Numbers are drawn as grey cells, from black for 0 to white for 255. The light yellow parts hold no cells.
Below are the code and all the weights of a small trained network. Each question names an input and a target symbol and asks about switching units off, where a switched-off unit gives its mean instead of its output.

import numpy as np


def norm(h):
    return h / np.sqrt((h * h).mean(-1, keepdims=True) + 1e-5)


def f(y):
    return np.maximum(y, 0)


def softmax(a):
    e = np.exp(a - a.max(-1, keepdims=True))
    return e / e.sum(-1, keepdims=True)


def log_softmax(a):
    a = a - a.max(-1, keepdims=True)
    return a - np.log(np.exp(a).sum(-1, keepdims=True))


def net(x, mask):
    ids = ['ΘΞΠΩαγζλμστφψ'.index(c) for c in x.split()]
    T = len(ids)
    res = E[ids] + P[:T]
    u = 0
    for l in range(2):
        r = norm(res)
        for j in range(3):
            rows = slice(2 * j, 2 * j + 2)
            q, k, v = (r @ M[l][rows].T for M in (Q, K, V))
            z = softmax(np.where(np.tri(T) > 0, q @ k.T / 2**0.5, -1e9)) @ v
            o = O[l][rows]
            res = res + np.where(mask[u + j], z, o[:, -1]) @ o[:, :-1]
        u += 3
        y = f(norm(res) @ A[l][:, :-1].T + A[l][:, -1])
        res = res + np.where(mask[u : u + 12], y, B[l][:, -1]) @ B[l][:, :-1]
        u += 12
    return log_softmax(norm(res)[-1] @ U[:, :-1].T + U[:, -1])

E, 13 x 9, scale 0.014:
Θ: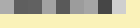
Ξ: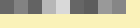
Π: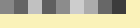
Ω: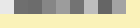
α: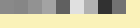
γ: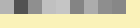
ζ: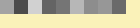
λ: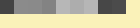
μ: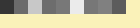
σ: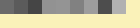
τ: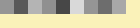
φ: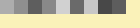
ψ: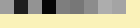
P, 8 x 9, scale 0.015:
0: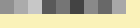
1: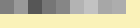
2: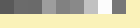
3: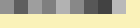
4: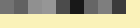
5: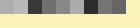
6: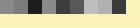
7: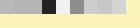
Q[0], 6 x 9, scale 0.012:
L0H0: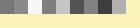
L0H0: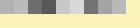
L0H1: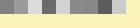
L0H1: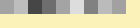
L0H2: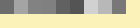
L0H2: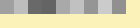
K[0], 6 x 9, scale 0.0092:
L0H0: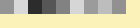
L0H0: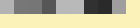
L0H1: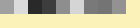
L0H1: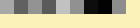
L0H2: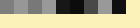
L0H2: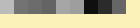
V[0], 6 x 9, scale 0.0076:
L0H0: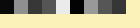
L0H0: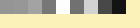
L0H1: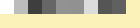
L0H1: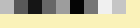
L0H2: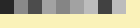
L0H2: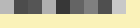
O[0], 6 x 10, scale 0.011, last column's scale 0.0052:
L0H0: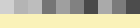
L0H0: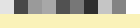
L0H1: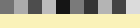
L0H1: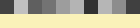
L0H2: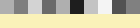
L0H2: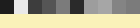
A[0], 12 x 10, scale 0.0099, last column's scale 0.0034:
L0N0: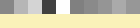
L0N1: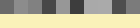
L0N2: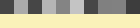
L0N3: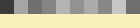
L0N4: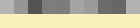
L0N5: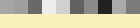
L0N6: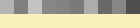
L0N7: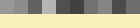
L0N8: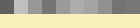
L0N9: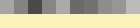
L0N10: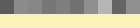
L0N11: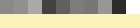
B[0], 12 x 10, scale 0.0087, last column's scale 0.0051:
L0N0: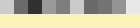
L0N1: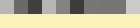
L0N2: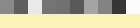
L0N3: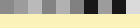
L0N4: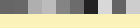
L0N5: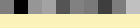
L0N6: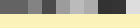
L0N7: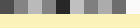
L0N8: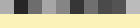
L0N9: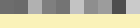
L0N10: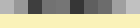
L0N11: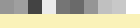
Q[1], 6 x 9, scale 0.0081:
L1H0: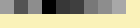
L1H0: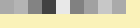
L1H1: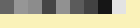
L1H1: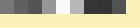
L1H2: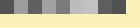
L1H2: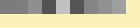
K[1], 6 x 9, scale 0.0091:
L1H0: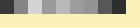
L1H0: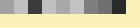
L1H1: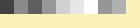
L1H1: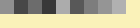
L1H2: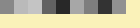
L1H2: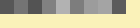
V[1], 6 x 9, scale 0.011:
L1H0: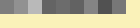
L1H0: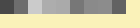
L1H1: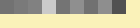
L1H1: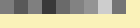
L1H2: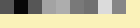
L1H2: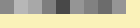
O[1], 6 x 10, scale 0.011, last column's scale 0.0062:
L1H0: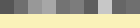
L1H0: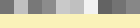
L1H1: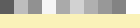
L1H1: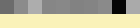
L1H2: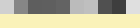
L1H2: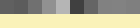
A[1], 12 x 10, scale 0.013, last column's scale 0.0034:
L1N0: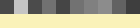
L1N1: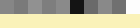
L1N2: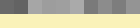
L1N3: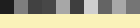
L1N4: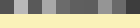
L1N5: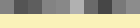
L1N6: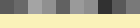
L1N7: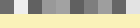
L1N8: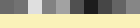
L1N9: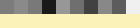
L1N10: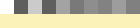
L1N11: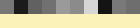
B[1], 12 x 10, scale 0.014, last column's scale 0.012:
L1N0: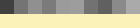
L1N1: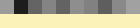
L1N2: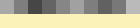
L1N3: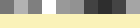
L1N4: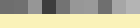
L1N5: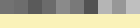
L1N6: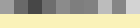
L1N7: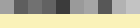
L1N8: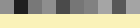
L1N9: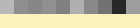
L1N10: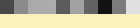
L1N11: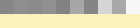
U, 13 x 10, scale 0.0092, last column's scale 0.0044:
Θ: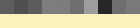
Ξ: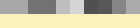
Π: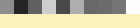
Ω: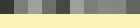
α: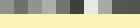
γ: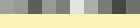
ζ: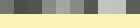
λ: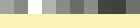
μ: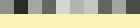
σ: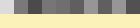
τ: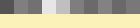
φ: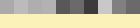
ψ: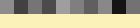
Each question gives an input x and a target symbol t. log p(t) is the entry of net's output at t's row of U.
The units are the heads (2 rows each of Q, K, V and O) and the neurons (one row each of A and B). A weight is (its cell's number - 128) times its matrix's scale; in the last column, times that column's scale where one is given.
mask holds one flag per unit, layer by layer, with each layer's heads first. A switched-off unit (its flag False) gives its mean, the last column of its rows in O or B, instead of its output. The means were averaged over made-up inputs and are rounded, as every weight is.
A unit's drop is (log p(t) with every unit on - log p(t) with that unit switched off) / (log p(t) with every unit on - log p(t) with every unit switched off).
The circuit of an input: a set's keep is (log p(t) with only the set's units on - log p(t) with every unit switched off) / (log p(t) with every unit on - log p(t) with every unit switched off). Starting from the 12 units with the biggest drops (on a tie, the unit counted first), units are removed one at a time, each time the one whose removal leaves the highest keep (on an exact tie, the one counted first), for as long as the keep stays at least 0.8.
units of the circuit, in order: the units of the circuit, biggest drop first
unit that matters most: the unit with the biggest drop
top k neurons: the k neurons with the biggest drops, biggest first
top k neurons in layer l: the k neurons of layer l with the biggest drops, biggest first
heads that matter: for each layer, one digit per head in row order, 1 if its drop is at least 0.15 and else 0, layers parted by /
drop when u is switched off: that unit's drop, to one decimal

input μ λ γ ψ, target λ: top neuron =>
[L1N10]
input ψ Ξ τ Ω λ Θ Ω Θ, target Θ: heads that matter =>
111 / 000
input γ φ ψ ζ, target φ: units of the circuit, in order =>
[L0H1 L0H0]
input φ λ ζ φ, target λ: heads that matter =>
101 / 000
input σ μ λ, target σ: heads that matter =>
001 / 000
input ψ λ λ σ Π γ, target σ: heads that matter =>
001 / 000
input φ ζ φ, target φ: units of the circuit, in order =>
[L0H0 L0H1]
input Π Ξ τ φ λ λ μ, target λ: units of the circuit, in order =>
[L0H0 L0H1 L1N10]
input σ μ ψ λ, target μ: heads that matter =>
111 / 000
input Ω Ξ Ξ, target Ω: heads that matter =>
011 / 000
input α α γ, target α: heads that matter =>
001 / 000
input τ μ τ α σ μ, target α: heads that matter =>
011 / 000
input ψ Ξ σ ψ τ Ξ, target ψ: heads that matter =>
010 / 000
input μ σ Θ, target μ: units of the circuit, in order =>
[L0H1]
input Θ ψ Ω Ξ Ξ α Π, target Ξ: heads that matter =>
110 / 000
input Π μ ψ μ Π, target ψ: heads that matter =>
111 / 000
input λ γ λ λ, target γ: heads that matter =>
011 / 110
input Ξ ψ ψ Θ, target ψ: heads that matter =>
110 / 000
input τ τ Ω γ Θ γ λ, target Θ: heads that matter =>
001 / 000
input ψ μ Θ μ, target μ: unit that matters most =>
L0H1
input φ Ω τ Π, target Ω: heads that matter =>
011 / 000
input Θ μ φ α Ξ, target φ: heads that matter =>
110 / 000
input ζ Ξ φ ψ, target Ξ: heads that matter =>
010 / 000
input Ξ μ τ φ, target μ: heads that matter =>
011 / 000
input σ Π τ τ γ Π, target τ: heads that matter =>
111 / 000
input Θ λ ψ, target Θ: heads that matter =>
101 / 000
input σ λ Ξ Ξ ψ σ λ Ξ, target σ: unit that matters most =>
L0H2
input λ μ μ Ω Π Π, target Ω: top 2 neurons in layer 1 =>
[L1N4 L1N0]
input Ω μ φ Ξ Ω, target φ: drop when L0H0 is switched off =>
0.5
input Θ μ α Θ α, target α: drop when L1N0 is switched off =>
0.0
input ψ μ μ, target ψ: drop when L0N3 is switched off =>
0.1
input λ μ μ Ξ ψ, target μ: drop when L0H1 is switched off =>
0.5
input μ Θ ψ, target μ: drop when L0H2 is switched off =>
0.3
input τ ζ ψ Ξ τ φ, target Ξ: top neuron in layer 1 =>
[L1N8]
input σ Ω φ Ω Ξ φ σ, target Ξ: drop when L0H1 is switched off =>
0.5
